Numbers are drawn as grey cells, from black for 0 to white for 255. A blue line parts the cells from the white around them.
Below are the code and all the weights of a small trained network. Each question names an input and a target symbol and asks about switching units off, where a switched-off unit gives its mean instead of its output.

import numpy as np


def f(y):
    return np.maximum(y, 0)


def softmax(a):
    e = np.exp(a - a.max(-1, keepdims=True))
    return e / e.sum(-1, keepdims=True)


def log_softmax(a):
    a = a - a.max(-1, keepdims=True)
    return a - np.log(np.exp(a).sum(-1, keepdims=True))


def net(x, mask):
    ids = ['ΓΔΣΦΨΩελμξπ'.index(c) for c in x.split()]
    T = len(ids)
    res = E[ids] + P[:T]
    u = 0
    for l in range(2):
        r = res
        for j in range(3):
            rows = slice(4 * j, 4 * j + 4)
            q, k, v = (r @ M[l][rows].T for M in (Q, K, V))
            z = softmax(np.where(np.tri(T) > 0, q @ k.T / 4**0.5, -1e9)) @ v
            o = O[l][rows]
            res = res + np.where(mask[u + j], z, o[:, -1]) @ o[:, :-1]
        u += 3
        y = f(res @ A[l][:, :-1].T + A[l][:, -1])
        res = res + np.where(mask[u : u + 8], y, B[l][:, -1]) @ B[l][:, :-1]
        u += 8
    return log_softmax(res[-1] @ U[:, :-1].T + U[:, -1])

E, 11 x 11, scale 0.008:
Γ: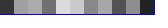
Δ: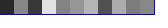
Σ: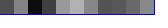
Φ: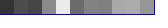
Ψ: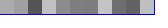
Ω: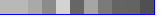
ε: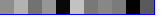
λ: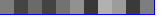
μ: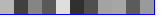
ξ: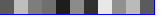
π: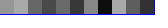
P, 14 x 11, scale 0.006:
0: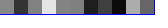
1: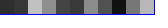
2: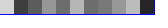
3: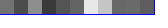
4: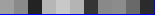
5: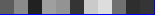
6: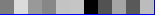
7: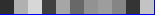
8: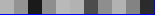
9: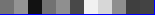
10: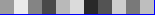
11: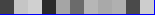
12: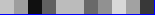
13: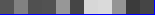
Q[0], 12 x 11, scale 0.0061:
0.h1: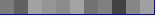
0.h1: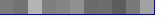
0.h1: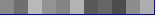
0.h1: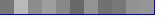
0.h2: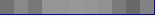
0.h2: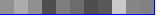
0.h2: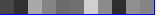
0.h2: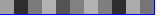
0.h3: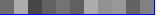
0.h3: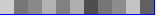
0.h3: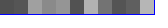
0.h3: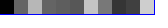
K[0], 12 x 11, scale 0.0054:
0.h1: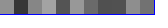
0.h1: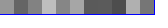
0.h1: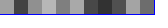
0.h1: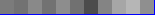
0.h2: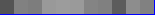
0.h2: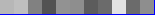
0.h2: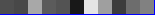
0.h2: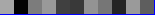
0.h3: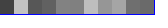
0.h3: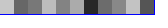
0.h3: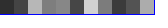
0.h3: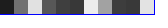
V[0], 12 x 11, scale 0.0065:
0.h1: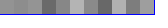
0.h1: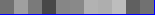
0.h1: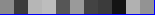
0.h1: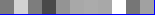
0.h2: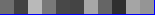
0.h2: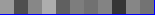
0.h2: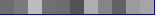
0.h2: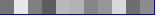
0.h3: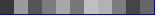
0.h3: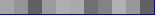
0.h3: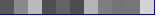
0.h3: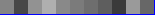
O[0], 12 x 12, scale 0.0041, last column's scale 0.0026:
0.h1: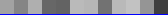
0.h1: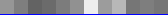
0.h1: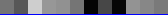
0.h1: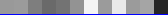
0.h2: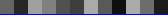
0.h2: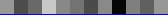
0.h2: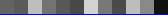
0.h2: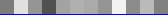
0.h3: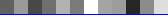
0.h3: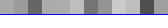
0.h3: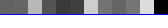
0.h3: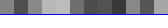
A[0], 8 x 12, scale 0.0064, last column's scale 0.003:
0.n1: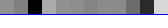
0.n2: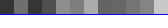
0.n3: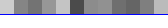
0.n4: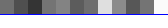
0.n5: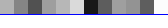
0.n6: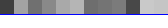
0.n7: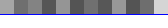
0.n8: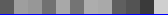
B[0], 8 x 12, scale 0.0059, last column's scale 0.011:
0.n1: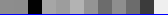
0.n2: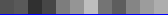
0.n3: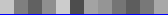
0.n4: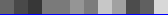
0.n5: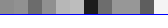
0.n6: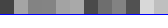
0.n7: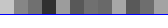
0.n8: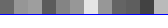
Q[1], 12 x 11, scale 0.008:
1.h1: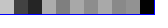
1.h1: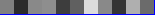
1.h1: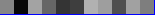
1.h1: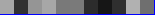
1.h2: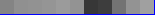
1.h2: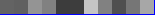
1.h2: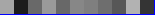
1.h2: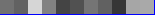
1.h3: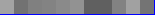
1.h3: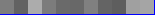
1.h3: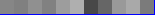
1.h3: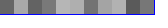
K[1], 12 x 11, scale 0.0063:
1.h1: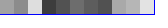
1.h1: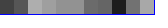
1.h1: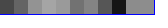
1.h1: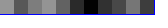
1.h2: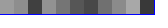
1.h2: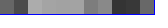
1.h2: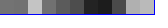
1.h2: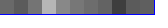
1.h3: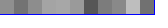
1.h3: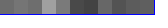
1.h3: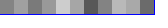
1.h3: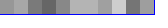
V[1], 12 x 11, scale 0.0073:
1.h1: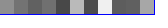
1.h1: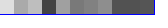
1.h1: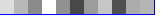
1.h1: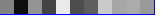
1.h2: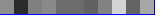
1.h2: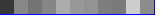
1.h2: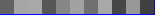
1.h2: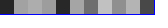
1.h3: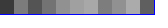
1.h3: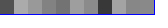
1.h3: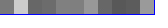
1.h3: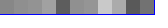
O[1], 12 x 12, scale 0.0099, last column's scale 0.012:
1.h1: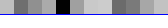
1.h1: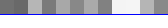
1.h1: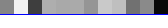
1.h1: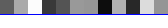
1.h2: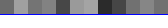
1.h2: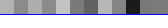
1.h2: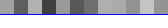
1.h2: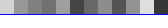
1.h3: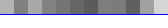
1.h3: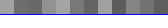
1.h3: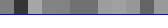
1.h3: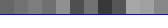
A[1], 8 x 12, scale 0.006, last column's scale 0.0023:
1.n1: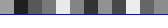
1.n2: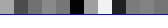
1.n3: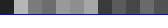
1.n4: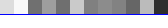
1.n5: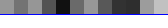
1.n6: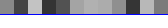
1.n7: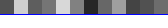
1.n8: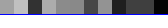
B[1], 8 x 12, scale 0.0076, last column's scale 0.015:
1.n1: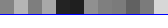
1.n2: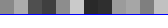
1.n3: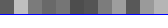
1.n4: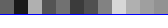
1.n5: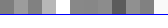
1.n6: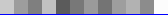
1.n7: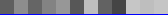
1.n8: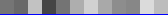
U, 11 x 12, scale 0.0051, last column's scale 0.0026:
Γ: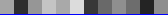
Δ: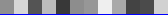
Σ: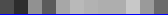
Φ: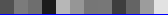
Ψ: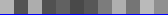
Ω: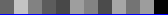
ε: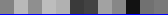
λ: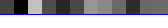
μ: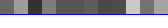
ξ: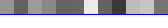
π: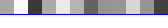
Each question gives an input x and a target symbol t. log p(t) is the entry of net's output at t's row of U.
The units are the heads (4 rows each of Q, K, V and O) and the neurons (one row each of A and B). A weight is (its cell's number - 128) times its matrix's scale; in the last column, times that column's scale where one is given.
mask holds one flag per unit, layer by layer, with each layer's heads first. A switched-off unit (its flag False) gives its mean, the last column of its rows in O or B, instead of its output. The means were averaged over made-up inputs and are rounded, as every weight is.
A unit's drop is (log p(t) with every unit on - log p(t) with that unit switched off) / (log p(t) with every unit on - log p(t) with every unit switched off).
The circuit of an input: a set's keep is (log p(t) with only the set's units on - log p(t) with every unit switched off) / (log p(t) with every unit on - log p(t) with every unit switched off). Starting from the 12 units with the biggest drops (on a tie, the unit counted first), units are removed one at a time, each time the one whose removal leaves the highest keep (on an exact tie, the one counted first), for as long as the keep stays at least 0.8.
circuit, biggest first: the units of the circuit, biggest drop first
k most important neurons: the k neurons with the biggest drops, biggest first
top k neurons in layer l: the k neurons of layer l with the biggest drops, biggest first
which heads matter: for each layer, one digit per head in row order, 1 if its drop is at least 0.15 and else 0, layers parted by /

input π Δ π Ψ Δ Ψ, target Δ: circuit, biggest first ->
(1.h1; 0.h1)
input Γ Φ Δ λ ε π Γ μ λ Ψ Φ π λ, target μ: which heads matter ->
000 / 100
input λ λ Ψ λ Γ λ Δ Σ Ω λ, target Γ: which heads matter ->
000 / 100
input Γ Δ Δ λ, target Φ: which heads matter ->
010 / 100
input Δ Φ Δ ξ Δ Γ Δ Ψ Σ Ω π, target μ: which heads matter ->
000 / 100
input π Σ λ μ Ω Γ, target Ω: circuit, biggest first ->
(1.h1; 0.n1; 1.n3; 1.h2)
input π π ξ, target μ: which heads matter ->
010 / 100
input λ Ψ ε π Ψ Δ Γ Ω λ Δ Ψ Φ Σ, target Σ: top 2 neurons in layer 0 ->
(0.n1; 0.n2)
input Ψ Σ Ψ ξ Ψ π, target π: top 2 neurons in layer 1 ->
(1.n2; 1.n5)
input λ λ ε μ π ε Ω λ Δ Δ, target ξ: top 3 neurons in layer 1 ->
(1.n5; 1.n6; 1.n2)
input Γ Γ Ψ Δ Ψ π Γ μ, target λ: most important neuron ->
(0.n1)
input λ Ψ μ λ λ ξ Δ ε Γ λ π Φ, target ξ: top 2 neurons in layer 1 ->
(1.n6; 1.n5)
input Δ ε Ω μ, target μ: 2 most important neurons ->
(1.n2; 0.n5)
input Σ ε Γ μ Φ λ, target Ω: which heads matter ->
000 / 110
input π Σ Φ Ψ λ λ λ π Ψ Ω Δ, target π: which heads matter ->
100 / 100
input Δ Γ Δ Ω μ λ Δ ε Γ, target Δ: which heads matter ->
000 / 100
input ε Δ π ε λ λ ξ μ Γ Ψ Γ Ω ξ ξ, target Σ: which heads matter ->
000 / 100
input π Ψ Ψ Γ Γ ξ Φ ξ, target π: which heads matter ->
000 / 110
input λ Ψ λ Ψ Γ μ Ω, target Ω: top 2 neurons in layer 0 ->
(0.n4; 0.n6)
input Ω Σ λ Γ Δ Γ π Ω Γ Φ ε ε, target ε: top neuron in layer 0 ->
(0.n1)
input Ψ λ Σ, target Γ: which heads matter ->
100 / 100
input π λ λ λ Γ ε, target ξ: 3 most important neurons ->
(0.n1; 1.n5; 1.n6)
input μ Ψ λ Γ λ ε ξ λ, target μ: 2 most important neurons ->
(0.n1; 1.n2)
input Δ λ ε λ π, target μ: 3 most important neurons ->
(1.n7; 1.n1; 0.n7)
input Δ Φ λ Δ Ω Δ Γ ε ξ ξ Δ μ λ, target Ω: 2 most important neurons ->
(0.n1; 0.n7)
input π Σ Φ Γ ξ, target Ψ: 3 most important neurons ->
(1.n4; 1.n8; 0.n5)
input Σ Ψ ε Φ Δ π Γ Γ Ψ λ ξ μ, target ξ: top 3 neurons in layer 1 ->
(1.n6; 1.n5; 1.n2)
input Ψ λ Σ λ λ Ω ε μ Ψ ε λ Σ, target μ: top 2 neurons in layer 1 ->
(1.n2; 1.n1)
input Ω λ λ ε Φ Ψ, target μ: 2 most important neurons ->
(1.n2; 0.n1)
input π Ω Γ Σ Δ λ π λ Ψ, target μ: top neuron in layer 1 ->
(1.n1)
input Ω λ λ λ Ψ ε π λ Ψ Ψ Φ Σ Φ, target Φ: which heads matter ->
110 / 110
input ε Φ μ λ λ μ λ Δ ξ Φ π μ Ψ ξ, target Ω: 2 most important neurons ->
(0.n1; 1.n3)
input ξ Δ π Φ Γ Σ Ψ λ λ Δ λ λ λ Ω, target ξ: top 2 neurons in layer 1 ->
(1.n6; 1.n5)
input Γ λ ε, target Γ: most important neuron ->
(0.n1)
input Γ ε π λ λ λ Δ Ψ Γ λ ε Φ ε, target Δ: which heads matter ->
010 / 100
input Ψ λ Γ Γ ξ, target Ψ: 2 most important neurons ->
(1.n4; 1.n8)
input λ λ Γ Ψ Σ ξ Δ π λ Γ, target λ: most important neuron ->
(1.n5)
